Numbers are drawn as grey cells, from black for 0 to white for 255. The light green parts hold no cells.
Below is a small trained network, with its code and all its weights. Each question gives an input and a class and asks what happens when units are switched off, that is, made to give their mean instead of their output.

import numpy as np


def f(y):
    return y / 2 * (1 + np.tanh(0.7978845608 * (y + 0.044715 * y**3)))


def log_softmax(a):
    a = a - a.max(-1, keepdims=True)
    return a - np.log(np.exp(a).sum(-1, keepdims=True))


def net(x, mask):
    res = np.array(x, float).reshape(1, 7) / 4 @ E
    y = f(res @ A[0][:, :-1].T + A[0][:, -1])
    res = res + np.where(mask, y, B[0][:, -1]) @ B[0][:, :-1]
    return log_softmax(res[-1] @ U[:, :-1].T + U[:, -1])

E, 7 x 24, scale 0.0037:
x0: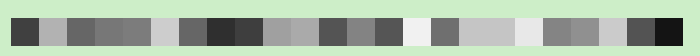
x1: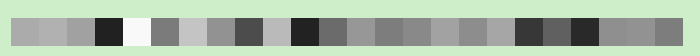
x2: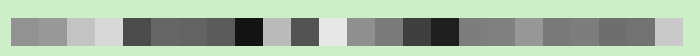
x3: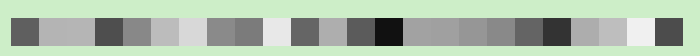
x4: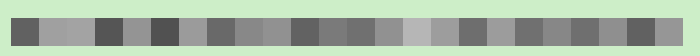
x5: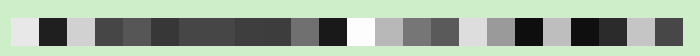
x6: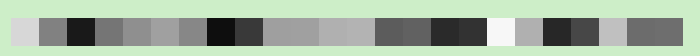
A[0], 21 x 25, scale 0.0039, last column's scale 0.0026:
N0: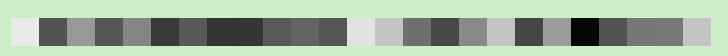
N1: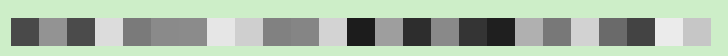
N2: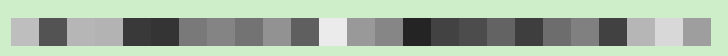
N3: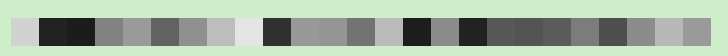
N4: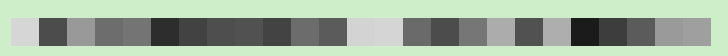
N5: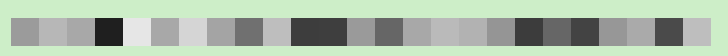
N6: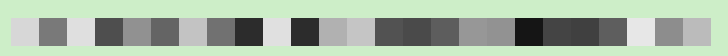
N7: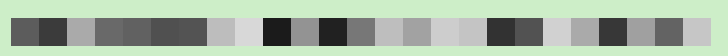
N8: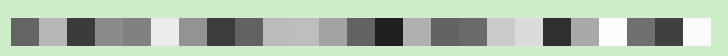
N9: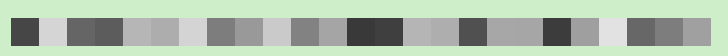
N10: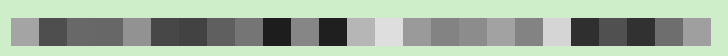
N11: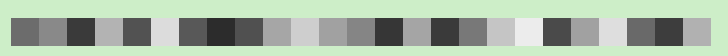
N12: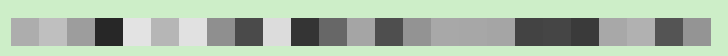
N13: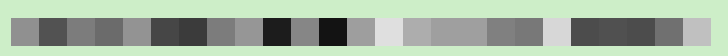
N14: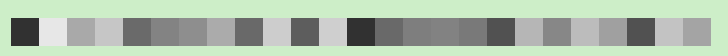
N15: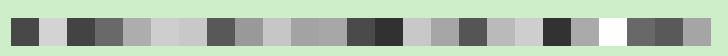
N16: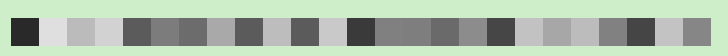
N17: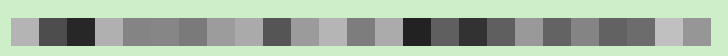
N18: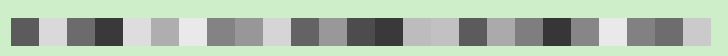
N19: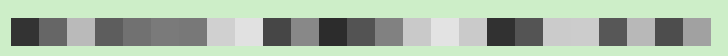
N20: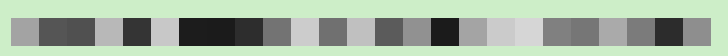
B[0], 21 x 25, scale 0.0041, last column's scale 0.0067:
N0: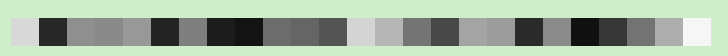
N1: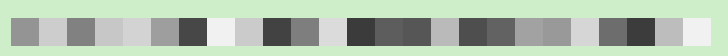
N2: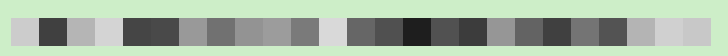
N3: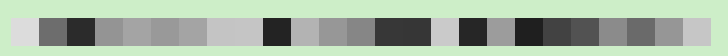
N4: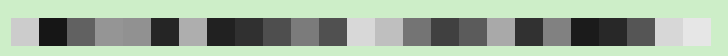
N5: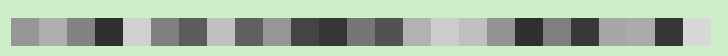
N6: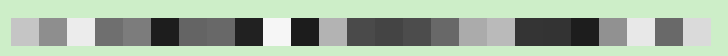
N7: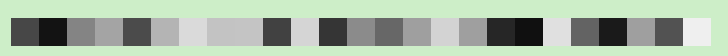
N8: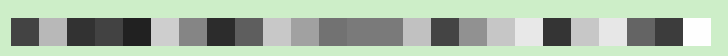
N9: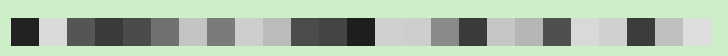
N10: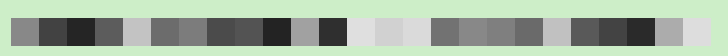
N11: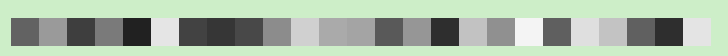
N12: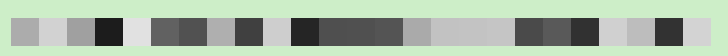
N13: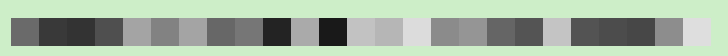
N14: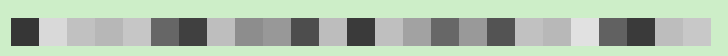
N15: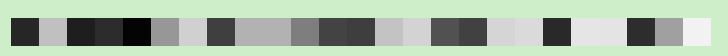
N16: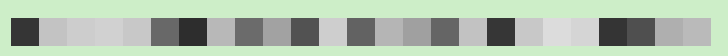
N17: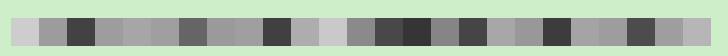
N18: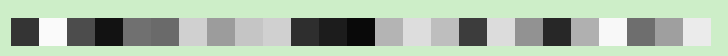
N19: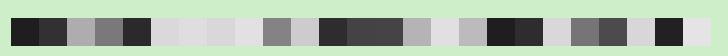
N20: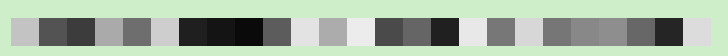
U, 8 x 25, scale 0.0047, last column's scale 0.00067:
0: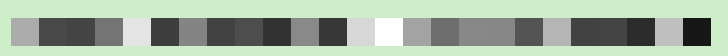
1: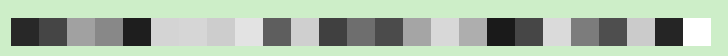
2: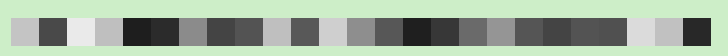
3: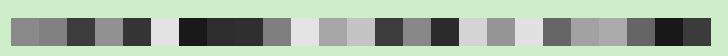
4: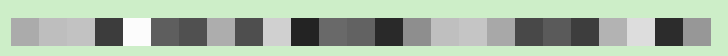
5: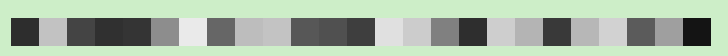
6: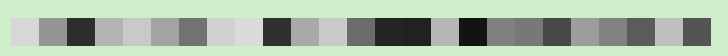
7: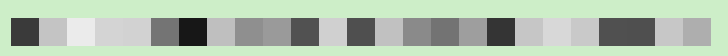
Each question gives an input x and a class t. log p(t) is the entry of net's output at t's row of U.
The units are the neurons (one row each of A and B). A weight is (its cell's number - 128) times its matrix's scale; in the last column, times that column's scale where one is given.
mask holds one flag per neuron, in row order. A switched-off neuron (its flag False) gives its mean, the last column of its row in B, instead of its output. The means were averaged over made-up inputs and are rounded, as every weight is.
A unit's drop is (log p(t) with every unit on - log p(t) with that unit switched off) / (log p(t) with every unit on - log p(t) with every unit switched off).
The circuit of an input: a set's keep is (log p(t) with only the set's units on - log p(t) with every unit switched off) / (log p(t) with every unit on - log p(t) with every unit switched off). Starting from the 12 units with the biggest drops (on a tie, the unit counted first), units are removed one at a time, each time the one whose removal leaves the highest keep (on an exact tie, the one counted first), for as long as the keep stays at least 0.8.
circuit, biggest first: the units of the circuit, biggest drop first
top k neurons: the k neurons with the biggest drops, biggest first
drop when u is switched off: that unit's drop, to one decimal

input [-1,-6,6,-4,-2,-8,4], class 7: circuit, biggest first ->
[N16]
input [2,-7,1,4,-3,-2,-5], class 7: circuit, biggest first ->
[N16 N14]
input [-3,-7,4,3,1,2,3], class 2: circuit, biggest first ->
[N2 N15]
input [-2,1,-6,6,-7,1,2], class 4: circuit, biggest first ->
[N12 N5]
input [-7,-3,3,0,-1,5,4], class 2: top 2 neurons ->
[N2 N6]
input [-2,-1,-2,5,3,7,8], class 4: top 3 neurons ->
[N12 N6 N5]
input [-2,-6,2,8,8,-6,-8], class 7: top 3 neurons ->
[N16 N14 N1]
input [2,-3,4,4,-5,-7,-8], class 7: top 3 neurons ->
[N16 N14 N1]
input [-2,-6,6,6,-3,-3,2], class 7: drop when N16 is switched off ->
0.6
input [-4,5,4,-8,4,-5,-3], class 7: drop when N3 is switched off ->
-0.3
